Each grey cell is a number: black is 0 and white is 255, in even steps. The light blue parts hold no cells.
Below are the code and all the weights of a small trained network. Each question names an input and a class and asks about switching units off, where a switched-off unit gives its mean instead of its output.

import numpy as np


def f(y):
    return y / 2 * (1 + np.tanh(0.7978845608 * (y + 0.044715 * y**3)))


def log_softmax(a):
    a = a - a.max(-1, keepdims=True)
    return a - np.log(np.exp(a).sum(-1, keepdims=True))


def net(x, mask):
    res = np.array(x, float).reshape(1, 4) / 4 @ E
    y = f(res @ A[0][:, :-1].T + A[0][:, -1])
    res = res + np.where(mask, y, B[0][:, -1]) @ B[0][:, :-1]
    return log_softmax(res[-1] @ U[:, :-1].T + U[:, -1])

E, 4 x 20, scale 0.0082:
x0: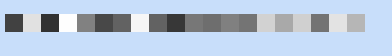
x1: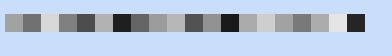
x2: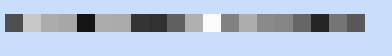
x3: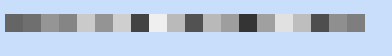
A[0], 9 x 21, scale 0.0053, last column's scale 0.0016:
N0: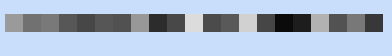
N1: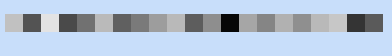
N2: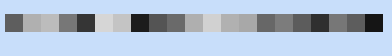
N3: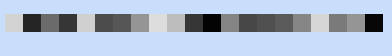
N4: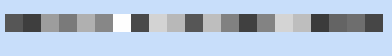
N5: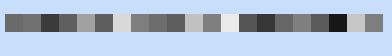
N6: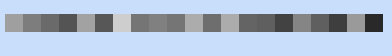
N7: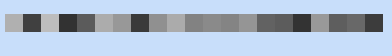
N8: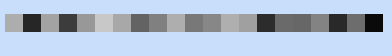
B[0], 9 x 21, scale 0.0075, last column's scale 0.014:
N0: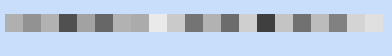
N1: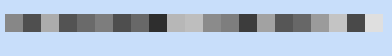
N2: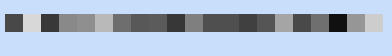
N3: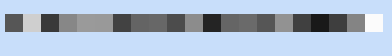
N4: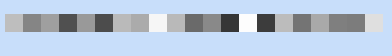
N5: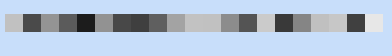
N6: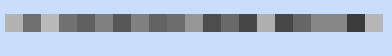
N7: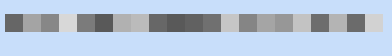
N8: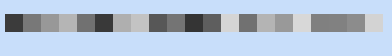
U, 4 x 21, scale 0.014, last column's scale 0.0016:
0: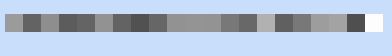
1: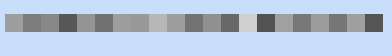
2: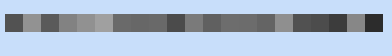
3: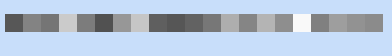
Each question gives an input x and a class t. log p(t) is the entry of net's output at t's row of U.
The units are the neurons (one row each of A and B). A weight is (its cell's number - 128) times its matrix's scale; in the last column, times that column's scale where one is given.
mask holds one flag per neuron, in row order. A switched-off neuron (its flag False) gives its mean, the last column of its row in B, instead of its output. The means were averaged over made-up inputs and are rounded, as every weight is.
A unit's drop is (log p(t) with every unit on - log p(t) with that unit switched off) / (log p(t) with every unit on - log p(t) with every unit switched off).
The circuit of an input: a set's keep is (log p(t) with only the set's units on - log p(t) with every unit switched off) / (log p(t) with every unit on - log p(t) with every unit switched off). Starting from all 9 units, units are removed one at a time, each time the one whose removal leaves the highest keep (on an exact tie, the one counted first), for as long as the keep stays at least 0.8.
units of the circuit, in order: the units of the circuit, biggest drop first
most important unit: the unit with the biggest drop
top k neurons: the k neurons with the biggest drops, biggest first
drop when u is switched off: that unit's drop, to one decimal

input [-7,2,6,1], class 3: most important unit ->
N7
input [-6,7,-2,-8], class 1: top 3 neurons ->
[N0; N5; N6]
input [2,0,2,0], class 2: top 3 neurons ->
[N8; N7; N5]
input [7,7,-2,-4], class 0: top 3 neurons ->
[N8; N7; N1]
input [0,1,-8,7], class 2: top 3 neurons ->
[N3; N0; N5]
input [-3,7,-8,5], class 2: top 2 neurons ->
[N3; N5]
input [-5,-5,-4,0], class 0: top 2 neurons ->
[N5; N6]
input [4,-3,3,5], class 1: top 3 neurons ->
[N4; N8; N7]
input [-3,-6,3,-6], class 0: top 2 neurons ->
[N5; N4]
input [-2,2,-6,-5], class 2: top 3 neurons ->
[N3; N4; N5]
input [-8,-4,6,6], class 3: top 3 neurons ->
[N8; N7; N3]
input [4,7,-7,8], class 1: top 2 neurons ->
[N4; N5]
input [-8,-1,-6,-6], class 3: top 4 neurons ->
[N8; N7; N4; N2]
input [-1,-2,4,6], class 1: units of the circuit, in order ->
[N4]
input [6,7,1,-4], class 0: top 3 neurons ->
[N8; N7; N1]
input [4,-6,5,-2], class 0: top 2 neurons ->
[N5; N3]
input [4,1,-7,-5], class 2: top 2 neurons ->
[N3; N4]
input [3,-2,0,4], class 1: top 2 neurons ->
[N8; N7]
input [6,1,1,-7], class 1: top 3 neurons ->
[N0; N8; N7]
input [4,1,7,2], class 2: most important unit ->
N2
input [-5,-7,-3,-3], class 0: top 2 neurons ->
[N5; N6]
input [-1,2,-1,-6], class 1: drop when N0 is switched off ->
0.1
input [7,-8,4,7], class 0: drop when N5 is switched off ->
0.6
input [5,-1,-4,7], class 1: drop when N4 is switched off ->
0.2
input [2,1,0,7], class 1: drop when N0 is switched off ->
0.0
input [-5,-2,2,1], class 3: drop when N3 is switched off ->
0.1
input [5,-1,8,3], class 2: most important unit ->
N2
